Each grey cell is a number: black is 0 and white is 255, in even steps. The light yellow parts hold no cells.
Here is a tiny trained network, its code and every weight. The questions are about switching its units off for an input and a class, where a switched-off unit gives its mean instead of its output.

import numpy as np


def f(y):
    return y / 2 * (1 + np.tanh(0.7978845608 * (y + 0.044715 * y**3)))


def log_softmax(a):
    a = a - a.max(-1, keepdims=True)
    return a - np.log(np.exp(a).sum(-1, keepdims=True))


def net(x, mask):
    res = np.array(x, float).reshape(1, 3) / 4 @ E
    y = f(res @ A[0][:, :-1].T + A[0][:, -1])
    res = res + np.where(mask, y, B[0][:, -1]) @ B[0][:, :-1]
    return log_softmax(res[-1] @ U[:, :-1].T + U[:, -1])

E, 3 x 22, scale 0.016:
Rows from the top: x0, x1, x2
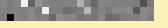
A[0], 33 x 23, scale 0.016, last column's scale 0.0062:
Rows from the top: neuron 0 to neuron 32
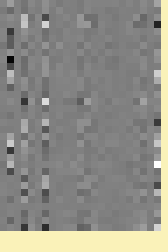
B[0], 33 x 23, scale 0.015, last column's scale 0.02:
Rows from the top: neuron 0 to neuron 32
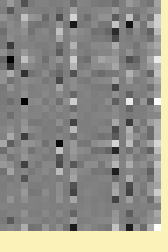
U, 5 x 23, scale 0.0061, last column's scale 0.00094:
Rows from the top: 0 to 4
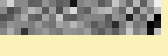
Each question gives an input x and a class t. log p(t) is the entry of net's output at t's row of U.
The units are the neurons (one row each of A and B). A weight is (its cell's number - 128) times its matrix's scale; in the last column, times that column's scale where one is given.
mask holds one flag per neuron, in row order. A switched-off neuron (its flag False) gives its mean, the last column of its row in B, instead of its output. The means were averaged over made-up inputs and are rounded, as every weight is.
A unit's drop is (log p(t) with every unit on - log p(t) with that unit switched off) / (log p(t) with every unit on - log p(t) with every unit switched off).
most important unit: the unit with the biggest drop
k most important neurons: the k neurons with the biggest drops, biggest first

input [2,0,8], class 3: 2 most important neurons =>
[neuron 32; neuron 21]
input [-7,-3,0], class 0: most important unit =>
neuron 8
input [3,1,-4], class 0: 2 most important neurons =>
[neuron 14; neuron 8]
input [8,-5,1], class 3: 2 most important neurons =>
[neuron 24; neuron 8]
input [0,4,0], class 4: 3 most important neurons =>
[neuron 32; neuron 8; neuron 20]
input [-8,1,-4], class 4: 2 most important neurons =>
[neuron 14; neuron 3]
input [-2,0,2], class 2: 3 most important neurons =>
[neuron 20; neuron 2; neuron 14]
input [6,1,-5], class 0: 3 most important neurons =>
[neuron 3; neuron 14; neuron 8]
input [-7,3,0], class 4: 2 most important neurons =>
[neuron 14; neuron 20]
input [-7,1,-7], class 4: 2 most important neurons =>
[neuron 14; neuron 3]
